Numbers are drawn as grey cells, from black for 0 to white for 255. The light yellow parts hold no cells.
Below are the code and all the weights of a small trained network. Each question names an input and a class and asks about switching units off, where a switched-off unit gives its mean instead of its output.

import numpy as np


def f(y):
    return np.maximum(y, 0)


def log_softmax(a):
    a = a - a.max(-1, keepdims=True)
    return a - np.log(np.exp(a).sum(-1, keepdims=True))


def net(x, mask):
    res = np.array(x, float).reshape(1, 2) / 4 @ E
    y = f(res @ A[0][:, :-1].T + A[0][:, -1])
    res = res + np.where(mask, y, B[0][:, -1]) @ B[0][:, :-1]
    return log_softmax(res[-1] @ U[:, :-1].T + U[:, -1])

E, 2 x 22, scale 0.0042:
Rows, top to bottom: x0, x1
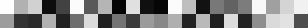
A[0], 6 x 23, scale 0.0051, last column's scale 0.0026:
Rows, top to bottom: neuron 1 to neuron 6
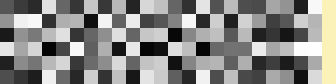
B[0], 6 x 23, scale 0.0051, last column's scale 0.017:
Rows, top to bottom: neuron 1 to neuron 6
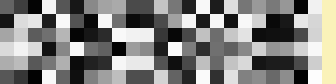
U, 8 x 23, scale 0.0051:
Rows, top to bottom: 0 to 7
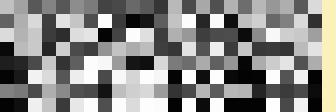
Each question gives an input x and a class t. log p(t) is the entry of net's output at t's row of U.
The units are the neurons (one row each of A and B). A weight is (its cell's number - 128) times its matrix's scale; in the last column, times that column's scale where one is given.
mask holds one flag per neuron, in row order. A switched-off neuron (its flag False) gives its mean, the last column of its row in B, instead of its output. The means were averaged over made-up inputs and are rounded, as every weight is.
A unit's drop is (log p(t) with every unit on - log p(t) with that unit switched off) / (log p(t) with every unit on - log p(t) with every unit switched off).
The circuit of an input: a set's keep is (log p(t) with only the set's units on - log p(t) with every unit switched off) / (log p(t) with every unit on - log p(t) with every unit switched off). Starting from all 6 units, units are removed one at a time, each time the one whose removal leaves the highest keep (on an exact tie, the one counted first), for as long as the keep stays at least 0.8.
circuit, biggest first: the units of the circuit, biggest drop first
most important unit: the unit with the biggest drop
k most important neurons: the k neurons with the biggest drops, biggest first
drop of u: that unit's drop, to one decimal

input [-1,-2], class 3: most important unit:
neuron 6
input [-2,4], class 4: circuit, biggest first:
[neuron 3; neuron 5]
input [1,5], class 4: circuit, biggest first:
[neuron 3; neuron 5]
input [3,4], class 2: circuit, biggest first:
[neuron 2; neuron 6; neuron 1]
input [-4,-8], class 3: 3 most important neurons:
[neuron 2; neuron 6; neuron 1]
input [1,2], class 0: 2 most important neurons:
[neuron 2; neuron 6]
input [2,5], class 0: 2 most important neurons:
[neuron 6; neuron 1]
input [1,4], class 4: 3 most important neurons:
[neuron 3; neuron 5; neuron 4]
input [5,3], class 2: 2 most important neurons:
[neuron 2; neuron 4]
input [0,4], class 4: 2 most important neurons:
[neuron 3; neuron 5]
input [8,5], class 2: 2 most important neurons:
[neuron 4; neuron 2]
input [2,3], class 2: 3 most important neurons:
[neuron 2; neuron 6; neuron 1]
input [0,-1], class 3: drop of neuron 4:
0.4
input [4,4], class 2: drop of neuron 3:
0.0
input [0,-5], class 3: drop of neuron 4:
0.1
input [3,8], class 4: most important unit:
neuron 3
